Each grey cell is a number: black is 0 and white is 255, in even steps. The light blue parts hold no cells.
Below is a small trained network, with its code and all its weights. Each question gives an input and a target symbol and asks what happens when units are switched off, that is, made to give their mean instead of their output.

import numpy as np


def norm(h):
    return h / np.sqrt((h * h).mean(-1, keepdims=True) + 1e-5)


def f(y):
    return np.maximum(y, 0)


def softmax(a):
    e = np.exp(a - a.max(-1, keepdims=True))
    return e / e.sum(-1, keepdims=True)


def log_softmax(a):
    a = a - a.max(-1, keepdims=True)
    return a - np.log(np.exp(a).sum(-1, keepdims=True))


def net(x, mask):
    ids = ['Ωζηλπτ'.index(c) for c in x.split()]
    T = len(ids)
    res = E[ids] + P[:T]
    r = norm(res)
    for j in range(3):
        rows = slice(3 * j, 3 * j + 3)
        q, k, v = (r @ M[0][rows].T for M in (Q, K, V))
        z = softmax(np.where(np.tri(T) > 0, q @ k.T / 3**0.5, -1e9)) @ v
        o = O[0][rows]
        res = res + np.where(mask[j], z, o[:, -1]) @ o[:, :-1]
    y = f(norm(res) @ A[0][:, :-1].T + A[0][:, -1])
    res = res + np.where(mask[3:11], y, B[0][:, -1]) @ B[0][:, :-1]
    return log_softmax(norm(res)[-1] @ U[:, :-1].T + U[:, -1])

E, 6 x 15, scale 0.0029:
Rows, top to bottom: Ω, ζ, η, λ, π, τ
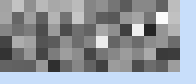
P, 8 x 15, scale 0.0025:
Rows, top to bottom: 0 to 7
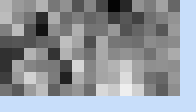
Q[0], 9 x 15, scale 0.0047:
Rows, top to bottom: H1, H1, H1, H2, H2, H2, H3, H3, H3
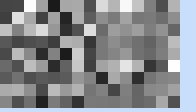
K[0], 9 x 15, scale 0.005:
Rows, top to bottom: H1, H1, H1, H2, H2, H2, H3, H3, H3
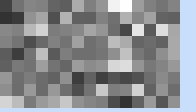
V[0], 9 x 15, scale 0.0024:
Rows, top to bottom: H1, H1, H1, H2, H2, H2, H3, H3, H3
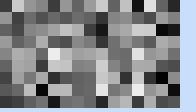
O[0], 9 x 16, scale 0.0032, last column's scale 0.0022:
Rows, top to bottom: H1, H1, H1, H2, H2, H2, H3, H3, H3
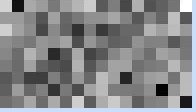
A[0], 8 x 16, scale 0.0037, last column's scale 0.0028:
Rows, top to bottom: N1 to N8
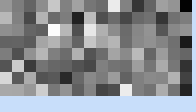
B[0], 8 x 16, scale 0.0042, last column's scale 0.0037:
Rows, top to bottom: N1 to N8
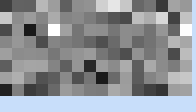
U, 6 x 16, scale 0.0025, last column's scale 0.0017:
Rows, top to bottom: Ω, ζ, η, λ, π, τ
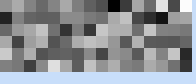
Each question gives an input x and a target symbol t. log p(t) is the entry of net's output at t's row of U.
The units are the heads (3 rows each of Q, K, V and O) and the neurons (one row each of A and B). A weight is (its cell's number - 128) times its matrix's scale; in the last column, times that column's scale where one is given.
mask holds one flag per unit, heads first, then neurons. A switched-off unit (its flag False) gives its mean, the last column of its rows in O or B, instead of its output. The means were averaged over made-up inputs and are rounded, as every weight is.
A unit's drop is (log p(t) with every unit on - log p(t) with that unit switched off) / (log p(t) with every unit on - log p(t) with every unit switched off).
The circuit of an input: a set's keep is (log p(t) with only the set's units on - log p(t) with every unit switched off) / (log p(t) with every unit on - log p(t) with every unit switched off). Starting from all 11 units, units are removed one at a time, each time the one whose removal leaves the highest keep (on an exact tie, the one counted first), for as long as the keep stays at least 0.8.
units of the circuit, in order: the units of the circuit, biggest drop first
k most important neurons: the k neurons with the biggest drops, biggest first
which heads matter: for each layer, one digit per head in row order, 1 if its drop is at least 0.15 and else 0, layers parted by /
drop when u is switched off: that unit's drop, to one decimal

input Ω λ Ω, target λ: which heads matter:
110
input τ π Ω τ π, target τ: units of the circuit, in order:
H2, N3
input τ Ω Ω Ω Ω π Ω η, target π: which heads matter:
100
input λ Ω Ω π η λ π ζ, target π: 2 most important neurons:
N7, N3
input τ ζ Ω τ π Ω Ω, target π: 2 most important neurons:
N7, N3
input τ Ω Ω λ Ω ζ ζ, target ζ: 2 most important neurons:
N8, N2
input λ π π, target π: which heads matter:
110
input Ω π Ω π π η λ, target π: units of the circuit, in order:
H1, N7
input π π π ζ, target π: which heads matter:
100
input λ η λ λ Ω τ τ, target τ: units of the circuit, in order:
H2
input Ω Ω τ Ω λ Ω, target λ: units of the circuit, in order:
H1, N3
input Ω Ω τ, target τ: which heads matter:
110
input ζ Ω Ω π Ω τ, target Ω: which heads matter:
010
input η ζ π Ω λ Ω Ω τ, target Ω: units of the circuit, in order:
H2, N2
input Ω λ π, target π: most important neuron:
N3
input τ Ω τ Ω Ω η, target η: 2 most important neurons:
N6, N3
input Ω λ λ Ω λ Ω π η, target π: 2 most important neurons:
N7, N3
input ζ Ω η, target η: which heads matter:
100
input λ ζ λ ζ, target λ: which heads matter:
100
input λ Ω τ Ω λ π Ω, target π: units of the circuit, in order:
H1, N7, H2
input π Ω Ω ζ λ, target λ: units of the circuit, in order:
H1, N3
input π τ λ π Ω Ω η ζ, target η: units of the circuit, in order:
H1, N3
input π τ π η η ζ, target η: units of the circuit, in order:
H1, N6, H3, N3
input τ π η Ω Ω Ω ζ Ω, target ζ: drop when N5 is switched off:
-0.1
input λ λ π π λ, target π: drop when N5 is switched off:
0.0
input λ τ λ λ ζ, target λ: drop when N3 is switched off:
0.2
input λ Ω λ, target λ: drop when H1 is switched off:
0.9
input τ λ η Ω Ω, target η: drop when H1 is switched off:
0.8
